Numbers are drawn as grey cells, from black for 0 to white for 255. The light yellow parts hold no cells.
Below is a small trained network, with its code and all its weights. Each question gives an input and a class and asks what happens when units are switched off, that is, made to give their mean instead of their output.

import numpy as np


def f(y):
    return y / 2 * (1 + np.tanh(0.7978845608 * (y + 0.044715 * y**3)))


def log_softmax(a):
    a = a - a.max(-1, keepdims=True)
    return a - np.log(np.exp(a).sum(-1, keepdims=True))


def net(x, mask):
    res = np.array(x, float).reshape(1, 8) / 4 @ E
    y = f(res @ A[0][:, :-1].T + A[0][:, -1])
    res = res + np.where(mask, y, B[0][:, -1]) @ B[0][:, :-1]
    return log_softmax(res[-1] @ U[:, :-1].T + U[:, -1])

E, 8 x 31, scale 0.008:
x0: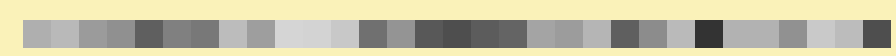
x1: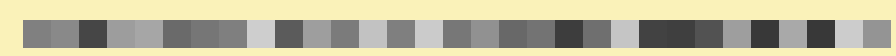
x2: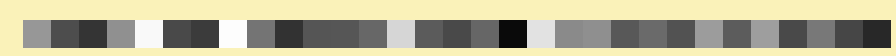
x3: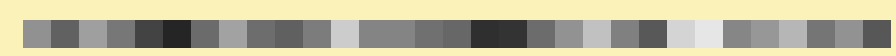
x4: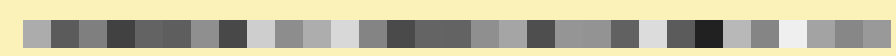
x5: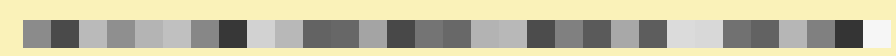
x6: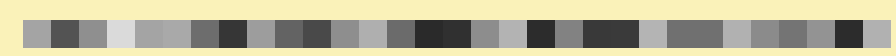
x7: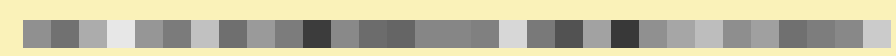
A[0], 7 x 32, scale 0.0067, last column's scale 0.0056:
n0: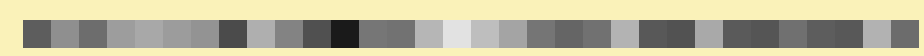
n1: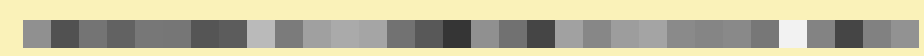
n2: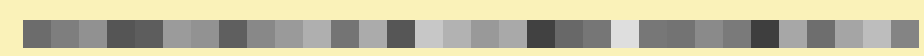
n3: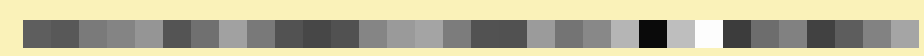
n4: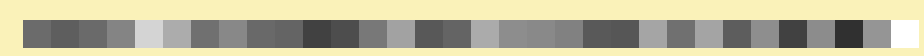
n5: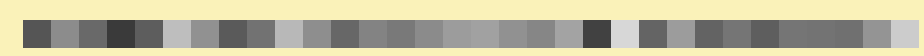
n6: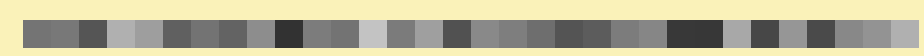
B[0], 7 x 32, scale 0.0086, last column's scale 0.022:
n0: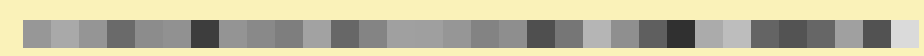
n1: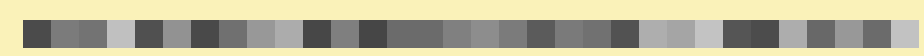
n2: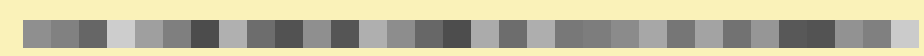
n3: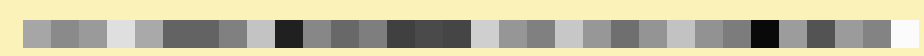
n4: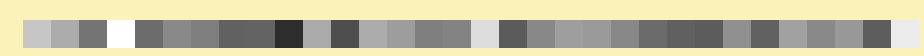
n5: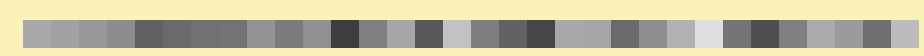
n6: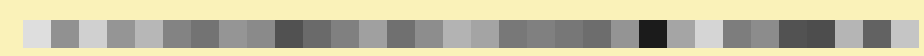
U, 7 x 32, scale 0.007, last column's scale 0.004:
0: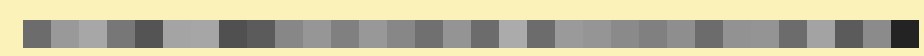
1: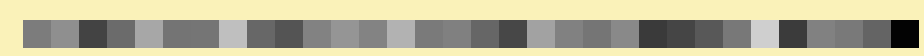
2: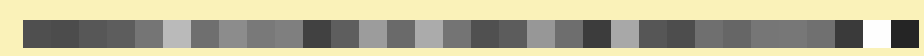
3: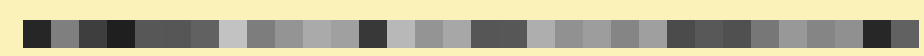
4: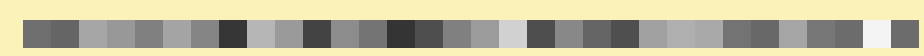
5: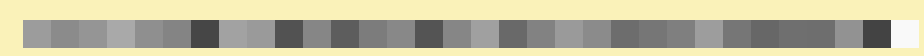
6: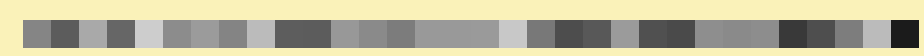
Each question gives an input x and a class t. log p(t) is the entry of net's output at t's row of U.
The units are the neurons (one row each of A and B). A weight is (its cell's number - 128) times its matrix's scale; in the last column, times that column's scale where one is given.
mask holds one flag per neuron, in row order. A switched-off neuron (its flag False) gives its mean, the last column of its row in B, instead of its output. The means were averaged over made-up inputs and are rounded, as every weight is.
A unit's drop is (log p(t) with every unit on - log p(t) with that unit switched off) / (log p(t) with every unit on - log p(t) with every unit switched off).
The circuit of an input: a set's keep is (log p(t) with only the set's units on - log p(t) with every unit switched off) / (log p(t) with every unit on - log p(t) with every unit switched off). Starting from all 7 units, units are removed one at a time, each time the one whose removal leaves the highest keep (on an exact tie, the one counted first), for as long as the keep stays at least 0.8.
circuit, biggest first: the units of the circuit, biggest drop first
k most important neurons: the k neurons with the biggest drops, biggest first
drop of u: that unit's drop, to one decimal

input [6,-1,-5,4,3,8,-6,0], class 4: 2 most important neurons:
[n4, n0]
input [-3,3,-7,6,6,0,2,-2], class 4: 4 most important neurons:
[n4, n1, n0, n3]
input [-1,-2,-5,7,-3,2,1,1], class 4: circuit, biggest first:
[n4, n0]
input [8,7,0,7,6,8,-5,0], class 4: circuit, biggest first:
[n1, n4]
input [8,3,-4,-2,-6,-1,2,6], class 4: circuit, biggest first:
[n4, n0]
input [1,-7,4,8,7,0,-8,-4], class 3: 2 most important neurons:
[n4, n6]
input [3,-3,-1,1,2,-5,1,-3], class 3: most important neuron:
[n3]
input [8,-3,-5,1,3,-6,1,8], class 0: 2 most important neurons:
[n3, n1]
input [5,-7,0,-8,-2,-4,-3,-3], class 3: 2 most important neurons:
[n3, n6]
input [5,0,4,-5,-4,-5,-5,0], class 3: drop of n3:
0.2
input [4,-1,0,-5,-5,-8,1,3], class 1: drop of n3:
0.4
